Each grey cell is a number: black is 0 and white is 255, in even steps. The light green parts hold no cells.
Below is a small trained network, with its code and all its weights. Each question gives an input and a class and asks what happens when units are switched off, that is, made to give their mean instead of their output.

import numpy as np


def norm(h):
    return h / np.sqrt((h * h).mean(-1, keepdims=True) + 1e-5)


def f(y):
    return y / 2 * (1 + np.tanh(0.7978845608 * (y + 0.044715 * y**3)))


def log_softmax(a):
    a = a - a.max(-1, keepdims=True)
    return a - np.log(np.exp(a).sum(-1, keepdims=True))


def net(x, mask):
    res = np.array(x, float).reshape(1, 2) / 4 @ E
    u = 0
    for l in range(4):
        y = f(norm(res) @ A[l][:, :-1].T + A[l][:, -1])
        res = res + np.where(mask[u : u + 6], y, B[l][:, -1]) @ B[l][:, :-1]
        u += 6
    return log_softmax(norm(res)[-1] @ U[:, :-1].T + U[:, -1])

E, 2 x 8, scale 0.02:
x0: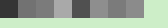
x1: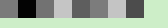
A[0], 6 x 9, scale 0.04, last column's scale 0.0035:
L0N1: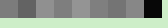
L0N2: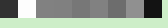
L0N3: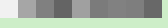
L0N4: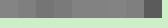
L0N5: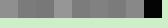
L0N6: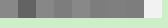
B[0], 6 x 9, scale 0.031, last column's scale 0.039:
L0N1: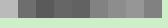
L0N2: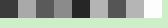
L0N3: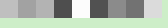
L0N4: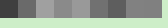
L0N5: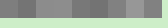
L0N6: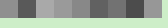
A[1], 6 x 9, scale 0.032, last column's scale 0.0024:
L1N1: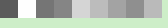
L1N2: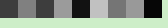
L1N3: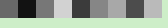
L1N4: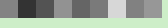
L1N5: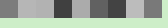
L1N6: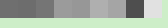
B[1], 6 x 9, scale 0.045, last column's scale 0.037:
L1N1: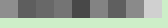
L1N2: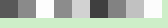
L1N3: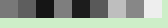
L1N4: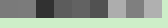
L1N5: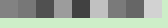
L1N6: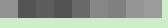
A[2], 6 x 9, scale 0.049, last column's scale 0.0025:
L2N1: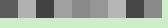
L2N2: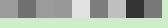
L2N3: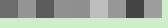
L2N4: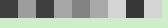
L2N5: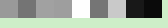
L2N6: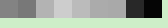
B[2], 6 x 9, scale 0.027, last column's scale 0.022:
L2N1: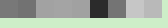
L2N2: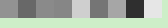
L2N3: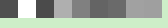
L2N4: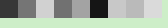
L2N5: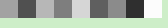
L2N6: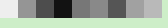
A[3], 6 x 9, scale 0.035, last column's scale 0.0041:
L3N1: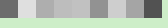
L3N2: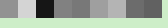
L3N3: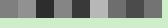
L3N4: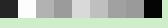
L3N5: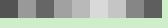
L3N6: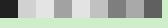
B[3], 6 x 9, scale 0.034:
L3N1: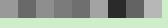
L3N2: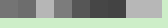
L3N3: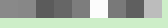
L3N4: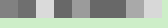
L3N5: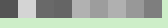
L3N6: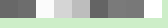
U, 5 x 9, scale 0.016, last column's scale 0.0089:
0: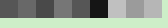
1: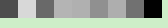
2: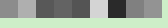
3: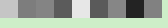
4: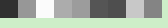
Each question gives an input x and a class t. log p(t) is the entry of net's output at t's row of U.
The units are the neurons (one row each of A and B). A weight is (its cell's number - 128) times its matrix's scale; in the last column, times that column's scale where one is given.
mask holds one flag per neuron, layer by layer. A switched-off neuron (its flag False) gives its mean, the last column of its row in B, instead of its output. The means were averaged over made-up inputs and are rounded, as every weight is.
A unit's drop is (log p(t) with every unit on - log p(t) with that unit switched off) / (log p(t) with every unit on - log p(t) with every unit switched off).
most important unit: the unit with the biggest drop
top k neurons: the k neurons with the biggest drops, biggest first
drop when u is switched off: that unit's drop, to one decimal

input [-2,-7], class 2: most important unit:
L0N3
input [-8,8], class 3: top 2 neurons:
[L0N2; L1N3]
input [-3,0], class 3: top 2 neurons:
[L0N3; L0N2]
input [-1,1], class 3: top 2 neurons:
[L0N6; L1N3]
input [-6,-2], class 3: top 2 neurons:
[L0N3; L0N2]
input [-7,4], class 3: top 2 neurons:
[L0N2; L1N3]
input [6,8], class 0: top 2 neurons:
[L0N3; L0N2]
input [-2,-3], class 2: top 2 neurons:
[L0N3; L1N1]
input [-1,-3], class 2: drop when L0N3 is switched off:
0.9
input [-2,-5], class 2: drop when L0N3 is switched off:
0.9
